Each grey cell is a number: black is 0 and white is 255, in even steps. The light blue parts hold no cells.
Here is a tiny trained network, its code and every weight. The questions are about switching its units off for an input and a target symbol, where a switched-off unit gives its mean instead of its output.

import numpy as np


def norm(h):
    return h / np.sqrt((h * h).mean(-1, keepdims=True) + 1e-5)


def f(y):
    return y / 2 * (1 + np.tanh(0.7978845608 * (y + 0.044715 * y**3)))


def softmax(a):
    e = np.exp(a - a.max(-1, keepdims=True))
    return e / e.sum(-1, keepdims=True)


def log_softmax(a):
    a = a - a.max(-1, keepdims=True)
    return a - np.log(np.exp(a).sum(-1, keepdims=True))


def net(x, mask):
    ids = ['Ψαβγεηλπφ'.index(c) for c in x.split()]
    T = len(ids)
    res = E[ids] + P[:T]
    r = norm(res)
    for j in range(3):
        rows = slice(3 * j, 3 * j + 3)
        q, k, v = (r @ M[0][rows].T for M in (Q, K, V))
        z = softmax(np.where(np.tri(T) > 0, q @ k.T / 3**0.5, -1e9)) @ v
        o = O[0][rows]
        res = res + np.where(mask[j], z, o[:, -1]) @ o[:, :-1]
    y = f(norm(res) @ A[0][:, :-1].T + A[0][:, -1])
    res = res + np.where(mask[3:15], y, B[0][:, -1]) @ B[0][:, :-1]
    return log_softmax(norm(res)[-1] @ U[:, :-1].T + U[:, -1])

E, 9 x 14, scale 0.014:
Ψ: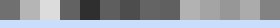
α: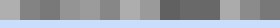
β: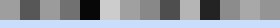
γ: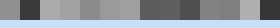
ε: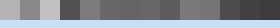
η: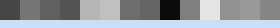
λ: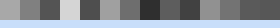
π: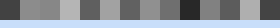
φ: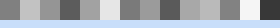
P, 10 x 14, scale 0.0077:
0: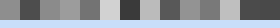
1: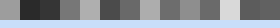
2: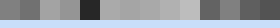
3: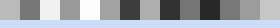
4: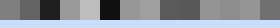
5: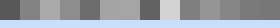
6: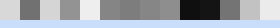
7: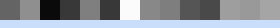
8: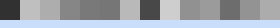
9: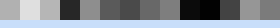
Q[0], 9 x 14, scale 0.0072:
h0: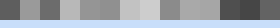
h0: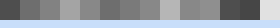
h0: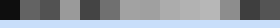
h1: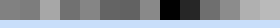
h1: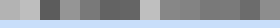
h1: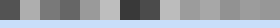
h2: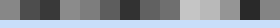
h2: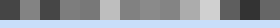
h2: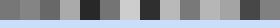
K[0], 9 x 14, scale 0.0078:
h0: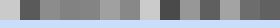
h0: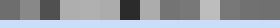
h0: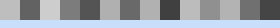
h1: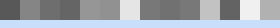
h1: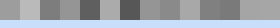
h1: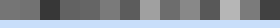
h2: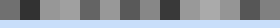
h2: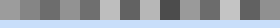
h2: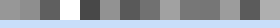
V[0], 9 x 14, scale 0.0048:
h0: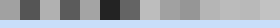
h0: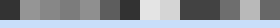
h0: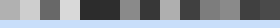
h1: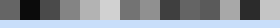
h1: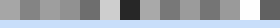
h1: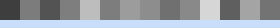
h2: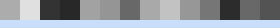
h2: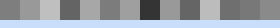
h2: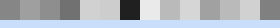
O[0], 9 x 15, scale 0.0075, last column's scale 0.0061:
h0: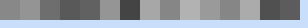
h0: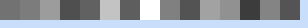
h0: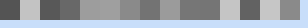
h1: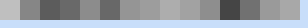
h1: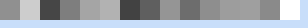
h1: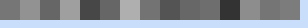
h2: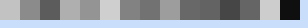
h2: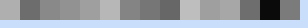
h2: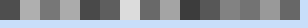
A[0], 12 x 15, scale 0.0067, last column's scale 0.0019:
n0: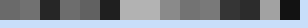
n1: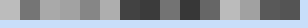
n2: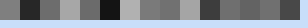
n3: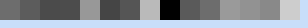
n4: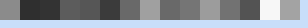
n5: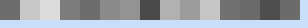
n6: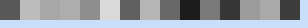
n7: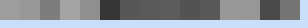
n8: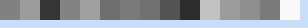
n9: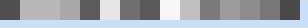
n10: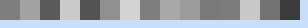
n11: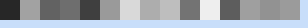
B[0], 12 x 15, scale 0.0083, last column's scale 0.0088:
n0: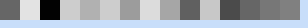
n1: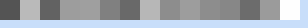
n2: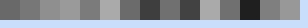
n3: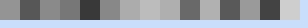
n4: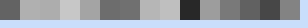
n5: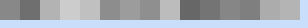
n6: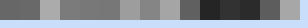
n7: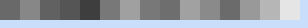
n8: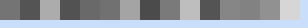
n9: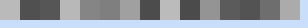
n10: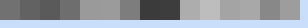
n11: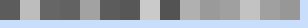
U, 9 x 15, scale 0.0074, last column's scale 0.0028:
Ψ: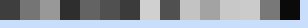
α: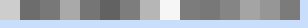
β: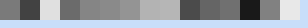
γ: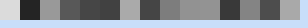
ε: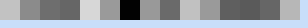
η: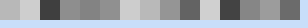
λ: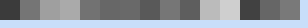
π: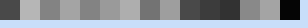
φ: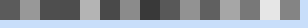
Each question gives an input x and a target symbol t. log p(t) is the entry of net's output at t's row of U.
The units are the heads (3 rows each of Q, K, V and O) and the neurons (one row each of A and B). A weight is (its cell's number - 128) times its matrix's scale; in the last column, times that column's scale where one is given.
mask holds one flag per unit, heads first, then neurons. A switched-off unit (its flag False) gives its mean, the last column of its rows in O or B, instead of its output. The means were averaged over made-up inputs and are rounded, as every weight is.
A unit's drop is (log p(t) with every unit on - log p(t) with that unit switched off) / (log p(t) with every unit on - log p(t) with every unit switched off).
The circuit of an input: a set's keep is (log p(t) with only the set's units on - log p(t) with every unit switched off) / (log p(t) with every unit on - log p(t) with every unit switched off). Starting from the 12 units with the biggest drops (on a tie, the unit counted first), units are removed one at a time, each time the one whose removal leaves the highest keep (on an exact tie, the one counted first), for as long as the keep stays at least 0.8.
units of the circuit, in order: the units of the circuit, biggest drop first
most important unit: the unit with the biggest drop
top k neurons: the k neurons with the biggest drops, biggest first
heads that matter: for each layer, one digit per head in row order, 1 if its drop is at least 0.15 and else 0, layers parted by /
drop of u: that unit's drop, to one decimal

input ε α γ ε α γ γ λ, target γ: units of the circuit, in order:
h2; n8
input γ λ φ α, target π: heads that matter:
001
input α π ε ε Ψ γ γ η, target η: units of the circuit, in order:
h1; n0
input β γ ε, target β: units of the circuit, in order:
n5
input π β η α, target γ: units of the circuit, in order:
h1; h0
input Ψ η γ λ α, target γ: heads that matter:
000
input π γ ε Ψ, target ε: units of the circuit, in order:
h2; n8
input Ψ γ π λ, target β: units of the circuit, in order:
h0; n6
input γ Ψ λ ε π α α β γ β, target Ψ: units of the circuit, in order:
h2; n6
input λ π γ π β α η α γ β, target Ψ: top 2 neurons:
n9; n6
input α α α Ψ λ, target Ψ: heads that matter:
010
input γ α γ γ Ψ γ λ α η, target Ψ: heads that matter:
000
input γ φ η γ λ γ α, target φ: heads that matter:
100
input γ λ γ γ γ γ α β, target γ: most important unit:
n1
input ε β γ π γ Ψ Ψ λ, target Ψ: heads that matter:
011
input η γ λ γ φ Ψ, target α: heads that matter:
000
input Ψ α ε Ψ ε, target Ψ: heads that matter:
010
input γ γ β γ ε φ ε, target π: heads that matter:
010
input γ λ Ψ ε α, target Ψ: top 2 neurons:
n3; n9
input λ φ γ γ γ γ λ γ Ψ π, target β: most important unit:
n6
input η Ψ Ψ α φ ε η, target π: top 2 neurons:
n6; n1
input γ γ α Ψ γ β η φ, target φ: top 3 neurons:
n10; n3; n11
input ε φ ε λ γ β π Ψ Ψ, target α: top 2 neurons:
n5; n9
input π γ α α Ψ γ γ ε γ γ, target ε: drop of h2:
1.4
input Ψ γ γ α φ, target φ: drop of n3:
0.1
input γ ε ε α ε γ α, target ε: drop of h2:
0.9
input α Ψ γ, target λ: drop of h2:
0.3
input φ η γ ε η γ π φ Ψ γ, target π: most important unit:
h2
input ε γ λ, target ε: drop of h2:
0.8
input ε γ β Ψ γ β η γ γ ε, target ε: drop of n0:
-0.1
